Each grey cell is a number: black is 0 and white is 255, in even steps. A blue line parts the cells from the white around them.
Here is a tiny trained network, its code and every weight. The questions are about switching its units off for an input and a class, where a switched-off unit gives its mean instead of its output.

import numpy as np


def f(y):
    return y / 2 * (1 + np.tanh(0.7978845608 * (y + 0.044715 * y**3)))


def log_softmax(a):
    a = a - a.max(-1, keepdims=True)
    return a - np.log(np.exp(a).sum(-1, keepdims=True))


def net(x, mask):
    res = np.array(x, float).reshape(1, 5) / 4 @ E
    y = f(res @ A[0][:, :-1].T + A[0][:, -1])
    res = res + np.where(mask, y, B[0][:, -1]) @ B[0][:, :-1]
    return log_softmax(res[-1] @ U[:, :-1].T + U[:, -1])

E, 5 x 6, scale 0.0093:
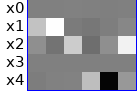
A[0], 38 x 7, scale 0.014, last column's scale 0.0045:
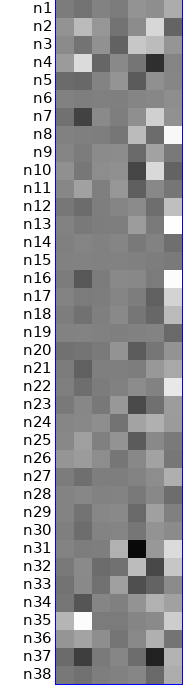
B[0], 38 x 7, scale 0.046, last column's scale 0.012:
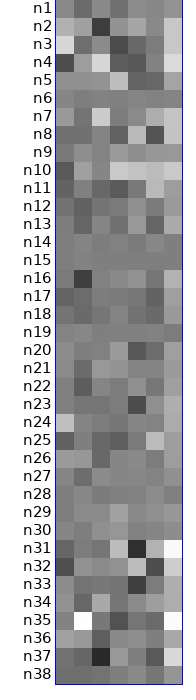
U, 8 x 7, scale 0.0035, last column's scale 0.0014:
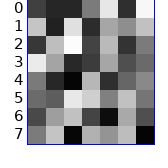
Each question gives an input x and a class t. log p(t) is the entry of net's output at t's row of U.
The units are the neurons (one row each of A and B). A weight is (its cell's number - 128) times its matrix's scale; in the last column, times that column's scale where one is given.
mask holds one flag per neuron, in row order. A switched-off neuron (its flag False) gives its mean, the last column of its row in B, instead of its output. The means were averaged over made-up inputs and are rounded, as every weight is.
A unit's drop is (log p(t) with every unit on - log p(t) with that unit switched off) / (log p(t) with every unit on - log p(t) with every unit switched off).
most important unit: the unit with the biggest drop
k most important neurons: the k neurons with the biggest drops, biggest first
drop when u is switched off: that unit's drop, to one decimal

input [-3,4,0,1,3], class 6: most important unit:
n37
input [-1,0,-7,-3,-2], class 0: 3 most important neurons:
(n37, n35, n7)
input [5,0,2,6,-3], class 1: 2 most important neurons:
(n35, n37)
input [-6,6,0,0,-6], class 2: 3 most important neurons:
(n4, n32, n37)
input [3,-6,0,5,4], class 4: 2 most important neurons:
(n37, n4)
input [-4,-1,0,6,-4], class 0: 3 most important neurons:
(n4, n35, n7)
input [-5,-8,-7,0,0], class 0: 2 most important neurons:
(n31, n32)
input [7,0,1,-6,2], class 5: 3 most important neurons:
(n37, n35, n2)
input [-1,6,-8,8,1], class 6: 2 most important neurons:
(n33, n23)
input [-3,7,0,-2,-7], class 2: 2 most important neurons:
(n4, n32)
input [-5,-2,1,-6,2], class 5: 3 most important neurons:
(n37, n35, n2)
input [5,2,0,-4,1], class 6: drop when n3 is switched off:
-0.1
